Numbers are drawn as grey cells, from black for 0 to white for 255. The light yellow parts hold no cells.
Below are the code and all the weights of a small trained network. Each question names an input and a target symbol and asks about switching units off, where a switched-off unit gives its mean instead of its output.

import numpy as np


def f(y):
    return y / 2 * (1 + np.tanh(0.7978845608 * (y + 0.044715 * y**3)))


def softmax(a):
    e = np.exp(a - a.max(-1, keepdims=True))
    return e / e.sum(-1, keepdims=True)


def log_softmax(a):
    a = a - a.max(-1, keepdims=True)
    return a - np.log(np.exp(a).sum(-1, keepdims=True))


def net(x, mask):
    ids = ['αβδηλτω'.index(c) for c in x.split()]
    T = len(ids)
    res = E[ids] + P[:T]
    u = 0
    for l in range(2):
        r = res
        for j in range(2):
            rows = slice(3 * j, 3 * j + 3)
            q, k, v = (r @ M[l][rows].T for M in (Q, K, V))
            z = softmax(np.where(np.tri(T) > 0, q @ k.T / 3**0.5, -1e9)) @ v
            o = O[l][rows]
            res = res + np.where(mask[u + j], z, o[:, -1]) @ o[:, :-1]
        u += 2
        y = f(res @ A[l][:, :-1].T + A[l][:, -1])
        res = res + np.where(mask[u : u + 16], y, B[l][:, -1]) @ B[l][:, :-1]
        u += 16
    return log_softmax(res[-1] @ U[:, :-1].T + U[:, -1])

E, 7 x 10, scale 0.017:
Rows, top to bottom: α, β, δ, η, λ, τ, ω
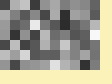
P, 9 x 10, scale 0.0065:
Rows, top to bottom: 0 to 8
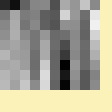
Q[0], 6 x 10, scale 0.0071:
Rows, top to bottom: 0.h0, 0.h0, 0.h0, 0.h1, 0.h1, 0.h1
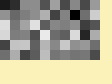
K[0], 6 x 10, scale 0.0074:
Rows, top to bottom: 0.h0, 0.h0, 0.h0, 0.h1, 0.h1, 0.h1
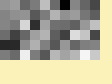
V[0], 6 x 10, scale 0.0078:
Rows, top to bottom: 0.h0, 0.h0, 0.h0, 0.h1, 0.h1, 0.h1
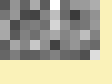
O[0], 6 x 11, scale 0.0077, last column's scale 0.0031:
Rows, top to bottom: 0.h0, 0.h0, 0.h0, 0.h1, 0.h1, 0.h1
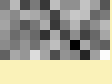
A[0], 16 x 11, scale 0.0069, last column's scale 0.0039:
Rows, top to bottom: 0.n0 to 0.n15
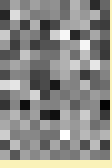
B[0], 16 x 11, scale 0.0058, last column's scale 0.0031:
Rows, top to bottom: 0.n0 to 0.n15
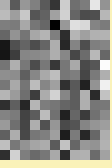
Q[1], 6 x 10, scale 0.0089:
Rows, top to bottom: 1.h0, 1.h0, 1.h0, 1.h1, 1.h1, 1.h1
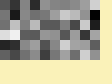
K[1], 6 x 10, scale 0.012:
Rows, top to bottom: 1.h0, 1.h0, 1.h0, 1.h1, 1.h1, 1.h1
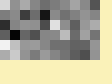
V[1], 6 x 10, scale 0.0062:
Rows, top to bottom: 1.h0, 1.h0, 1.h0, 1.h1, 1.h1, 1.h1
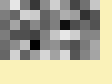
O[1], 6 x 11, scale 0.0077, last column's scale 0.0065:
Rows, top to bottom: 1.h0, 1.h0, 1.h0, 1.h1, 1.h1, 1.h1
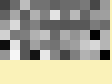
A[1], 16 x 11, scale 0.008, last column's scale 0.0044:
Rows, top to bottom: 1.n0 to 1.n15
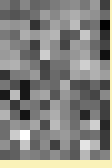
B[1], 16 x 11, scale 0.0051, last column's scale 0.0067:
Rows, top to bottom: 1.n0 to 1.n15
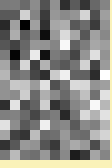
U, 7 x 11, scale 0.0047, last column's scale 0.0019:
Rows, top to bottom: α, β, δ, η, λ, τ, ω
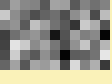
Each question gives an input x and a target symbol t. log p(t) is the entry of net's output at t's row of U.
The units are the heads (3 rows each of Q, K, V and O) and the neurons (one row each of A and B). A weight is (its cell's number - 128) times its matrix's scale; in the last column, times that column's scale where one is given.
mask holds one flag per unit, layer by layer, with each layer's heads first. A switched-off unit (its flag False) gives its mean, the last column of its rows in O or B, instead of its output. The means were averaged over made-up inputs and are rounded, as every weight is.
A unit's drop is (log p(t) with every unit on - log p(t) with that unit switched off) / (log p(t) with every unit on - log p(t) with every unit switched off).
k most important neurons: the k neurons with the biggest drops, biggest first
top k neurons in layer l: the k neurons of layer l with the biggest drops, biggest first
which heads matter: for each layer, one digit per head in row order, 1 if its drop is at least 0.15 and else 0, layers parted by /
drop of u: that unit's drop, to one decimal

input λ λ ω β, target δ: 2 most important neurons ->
(1.n5, 1.n4)
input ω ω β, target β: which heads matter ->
10 / 01
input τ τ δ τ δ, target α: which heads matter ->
01 / 01
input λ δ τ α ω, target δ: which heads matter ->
01 / 01
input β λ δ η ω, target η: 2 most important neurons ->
(0.n4, 1.n10)
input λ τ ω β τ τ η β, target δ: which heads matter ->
00 / 01
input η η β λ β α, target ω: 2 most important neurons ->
(1.n7, 1.n13)
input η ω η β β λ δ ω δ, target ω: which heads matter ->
11 / 10
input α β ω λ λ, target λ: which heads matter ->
00 / 01
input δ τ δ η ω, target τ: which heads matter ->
00 / 01
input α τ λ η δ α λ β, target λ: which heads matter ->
10 / 01
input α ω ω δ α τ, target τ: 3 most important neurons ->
(0.n8, 0.n13, 0.n11)
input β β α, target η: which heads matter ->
01 / 11
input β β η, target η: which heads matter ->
00 / 11
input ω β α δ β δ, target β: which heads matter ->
11 / 01
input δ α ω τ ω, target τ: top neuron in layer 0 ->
(0.n11)
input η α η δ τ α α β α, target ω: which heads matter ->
11 / 10
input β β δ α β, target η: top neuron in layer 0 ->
(0.n2)
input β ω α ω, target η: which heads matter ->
11 / 01
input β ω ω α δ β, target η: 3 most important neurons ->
(1.n10, 0.n2, 0.n4)
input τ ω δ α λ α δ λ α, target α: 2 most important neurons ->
(1.n7, 0.n4)
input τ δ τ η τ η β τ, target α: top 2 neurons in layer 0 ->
(0.n4, 0.n8)
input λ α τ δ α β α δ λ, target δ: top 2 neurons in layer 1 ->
(1.n5, 1.n4)
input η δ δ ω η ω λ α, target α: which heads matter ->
11 / 00
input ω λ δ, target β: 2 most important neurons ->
(0.n9, 1.n10)
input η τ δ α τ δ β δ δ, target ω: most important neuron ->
(1.n3)
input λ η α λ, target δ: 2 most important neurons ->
(1.n5, 1.n13)
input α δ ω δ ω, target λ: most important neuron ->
(1.n9)
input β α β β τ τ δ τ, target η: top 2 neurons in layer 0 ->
(0.n4, 0.n2)
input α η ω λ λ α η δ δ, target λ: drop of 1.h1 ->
0.6
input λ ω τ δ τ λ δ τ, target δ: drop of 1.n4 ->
0.2
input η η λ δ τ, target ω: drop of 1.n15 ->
0.0
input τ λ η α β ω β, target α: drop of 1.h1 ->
0.9
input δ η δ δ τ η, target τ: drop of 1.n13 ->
0.1
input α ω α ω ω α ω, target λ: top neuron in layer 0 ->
(0.n1)
